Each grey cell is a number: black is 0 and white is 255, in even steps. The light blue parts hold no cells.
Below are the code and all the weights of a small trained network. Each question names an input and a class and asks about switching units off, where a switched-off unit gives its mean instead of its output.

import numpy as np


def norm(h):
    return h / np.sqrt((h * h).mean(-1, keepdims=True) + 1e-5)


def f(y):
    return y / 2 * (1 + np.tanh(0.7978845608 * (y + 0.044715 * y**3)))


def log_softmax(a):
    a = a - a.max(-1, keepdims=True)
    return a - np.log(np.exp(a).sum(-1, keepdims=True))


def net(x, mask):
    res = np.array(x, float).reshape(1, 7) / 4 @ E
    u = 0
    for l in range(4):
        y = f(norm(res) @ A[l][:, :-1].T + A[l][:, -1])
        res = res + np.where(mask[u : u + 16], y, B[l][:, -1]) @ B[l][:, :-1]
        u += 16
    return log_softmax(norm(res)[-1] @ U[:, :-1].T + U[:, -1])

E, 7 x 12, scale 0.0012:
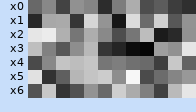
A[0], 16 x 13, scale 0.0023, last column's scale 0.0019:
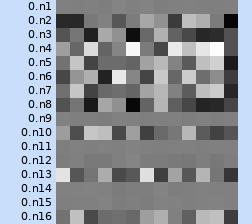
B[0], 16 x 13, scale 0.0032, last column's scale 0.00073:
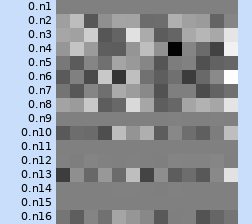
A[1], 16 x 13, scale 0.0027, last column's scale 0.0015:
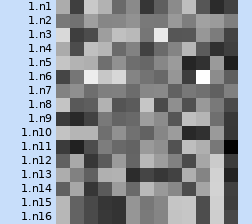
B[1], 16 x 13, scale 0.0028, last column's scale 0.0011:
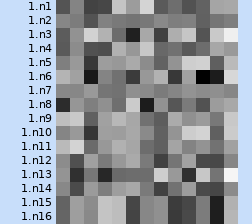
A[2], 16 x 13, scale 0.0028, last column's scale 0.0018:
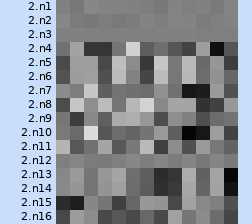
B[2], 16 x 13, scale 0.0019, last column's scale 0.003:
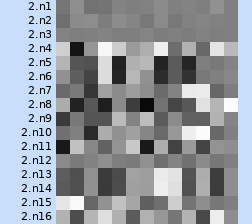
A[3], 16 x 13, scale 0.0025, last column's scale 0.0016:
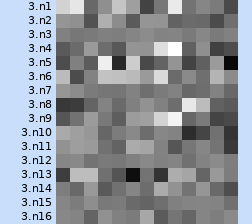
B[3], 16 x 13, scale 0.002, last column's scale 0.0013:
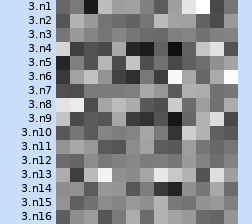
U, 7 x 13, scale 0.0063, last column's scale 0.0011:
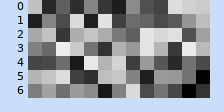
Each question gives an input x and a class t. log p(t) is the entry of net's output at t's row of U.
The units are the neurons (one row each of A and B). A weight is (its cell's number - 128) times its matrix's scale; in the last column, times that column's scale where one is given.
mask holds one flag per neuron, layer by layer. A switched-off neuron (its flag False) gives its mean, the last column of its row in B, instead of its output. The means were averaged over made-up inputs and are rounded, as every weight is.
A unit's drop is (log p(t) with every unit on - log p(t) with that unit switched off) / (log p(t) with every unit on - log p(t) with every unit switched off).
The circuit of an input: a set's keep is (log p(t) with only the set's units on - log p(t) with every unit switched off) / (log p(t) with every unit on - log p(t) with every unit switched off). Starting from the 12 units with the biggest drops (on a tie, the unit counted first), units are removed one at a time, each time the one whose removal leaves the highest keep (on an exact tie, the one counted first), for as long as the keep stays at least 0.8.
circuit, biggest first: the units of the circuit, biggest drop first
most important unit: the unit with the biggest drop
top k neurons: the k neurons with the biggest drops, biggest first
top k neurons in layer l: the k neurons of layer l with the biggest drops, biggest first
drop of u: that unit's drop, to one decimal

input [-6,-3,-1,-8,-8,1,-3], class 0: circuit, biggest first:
(3.n4; 3.n9)
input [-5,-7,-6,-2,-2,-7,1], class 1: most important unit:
0.n13
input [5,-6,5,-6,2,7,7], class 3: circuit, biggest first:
(3.n6; 1.n3)
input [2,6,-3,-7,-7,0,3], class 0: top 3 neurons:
(1.n6; 3.n4; 1.n8)
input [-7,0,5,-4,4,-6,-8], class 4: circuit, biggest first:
(1.n1; 1.n4)
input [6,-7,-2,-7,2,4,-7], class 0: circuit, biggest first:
(3.n4; 3.n9; 0.n4)
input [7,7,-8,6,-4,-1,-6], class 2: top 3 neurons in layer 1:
(1.n8; 1.n9; 1.n11)
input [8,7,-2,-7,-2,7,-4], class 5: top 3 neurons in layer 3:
(3.n11; 3.n13; 3.n1)
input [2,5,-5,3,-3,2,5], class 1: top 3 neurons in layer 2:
(2.n6; 2.n5; 2.n8)
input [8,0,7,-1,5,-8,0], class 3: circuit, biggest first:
(3.n13; 2.n16)
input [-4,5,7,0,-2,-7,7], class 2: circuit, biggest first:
(1.n10; 3.n1)
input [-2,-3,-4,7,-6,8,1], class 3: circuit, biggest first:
(1.n3; 2.n8)
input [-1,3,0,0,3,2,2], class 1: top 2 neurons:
(0.n6; 1.n13)
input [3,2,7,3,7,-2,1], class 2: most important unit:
1.n10
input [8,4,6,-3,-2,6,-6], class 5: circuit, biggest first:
(0.n3; 0.n8)
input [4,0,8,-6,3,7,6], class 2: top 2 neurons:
(3.n1; 2.n4)
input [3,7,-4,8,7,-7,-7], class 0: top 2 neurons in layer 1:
(1.n13; 1.n3)
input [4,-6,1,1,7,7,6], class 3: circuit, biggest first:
(1.n3; 3.n6)
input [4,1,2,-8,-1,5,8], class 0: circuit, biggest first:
(3.n4; 3.n9)
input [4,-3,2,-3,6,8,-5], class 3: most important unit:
1.n3
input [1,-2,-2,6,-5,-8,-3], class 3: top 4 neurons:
(2.n8; 3.n13; 2.n16; 1.n6)
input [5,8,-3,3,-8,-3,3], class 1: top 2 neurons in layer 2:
(2.n6; 2.n5)
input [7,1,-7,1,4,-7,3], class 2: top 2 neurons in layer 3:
(3.n8; 3.n6)
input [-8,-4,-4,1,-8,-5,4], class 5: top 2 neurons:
(0.n4; 1.n6)
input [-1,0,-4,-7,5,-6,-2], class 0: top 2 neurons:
(1.n3; 3.n4)
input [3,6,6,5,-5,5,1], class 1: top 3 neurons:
(0.n6; 2.n8; 2.n6)
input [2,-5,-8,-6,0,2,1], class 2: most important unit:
1.n9
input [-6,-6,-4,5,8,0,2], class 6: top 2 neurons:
(1.n6; 0.n6)
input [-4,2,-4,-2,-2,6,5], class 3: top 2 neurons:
(1.n3; 0.n10)
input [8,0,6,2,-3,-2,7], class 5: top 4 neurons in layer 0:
(0.n3; 0.n8; 0.n10; 0.n2)
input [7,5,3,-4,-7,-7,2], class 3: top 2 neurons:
(3.n13; 1.n6)
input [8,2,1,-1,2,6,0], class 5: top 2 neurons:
(0.n3; 0.n8)
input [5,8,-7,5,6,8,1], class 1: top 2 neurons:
(0.n6; 2.n6)
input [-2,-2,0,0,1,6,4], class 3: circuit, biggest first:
(1.n3)
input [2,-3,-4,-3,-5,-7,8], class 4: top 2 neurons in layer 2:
(2.n9; 2.n8)
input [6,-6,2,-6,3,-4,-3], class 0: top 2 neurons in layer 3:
(3.n4; 3.n9)
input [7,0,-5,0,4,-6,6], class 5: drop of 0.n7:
-0.1
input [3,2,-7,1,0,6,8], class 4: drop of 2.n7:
0.2
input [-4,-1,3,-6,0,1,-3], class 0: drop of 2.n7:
0.0
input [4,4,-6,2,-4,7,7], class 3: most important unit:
3.n6
